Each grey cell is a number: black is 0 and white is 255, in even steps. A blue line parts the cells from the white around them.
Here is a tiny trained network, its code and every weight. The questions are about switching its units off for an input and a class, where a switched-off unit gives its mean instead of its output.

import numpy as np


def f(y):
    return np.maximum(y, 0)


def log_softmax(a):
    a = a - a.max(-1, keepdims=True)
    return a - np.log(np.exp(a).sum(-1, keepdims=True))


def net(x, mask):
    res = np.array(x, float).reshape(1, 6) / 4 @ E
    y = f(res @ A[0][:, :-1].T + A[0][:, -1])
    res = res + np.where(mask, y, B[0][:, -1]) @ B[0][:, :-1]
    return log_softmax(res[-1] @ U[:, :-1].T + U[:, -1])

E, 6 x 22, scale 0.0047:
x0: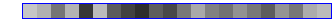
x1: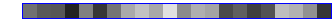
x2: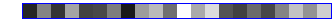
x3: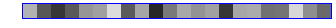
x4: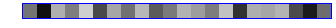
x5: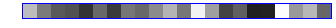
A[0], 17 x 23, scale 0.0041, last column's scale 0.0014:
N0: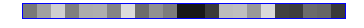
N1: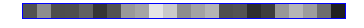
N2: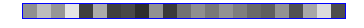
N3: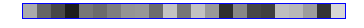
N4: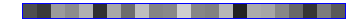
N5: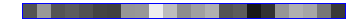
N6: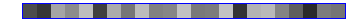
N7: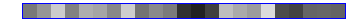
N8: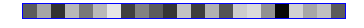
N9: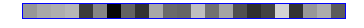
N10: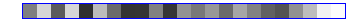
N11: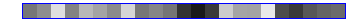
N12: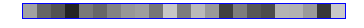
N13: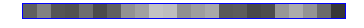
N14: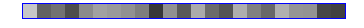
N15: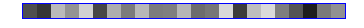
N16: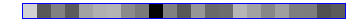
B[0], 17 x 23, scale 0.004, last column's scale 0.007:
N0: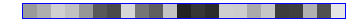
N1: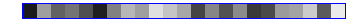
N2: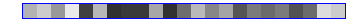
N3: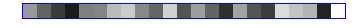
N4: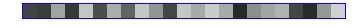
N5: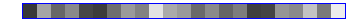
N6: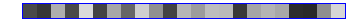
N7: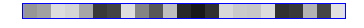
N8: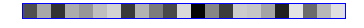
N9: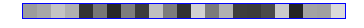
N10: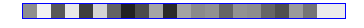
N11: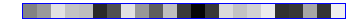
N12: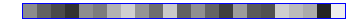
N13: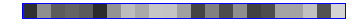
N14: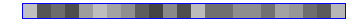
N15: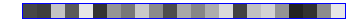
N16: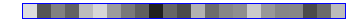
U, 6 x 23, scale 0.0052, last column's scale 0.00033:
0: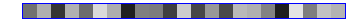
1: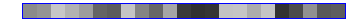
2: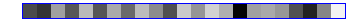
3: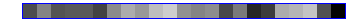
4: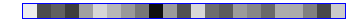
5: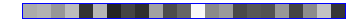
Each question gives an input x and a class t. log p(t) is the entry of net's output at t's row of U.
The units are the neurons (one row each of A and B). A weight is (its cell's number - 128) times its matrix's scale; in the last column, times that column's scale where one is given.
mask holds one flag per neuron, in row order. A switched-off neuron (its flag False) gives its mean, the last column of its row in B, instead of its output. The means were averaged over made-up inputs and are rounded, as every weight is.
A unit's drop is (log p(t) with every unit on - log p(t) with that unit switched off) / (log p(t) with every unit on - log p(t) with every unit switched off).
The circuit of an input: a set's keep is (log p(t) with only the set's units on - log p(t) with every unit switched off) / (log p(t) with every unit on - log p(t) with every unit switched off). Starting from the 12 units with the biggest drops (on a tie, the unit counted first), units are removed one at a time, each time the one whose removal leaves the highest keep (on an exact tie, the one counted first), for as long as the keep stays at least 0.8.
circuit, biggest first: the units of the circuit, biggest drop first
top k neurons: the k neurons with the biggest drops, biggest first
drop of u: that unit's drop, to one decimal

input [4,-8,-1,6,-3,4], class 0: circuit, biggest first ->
(N8)
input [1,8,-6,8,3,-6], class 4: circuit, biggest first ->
(N16; N14)
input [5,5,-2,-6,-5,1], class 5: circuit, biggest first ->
(N9; N2)
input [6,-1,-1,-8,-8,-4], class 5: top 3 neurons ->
(N2; N10; N9)
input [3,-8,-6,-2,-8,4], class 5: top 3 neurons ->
(N2; N10; N9)
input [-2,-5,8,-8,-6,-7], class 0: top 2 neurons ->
(N8; N10)
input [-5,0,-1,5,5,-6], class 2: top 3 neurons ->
(N6; N4; N15)
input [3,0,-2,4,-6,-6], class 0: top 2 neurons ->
(N8; N10)
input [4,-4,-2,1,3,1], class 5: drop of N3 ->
0.1
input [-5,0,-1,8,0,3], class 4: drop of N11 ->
0.0
